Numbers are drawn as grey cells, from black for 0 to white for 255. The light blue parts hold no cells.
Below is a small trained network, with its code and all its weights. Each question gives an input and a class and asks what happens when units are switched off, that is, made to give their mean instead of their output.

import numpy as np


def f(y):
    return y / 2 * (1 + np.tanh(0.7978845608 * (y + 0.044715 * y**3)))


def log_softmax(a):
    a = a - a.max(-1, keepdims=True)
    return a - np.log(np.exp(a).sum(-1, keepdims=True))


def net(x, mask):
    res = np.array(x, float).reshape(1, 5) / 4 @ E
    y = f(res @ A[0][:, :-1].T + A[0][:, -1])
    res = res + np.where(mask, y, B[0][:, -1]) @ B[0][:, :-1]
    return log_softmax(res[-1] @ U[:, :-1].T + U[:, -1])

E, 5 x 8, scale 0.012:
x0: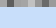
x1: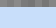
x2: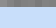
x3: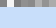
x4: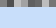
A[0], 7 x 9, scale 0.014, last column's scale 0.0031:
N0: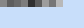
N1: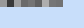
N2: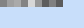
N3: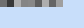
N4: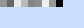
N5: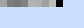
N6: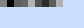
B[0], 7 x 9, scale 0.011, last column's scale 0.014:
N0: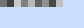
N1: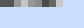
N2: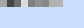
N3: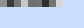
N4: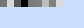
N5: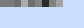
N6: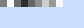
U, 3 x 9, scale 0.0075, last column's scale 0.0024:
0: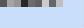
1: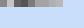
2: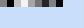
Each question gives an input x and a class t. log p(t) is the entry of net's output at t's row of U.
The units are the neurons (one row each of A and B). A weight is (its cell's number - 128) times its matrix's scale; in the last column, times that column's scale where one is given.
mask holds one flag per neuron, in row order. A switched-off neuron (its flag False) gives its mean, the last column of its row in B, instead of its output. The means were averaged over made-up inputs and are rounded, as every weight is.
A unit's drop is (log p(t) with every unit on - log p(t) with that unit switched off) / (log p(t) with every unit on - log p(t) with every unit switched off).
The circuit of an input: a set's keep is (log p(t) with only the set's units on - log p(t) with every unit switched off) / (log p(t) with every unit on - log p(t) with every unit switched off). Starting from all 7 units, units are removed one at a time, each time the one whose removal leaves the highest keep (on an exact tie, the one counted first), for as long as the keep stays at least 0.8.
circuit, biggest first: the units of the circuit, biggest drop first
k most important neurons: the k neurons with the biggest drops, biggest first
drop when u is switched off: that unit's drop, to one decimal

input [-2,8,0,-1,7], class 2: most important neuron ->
N6
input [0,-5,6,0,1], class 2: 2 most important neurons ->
N6; N4
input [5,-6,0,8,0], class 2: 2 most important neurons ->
N6; N2
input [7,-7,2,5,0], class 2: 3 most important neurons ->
N6; N2; N5
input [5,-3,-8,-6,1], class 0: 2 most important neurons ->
N6; N2
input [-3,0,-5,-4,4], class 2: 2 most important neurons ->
N3; N1
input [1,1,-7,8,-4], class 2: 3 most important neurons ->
N6; N4; N2
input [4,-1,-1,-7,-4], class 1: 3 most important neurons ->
N6; N0; N4
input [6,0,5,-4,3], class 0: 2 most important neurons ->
N6; N4
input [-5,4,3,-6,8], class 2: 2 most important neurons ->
N3; N1
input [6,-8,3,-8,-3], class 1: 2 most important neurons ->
N6; N0
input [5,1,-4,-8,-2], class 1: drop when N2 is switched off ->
-0.1
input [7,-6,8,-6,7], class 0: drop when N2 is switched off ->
0.0
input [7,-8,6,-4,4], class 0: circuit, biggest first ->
N4
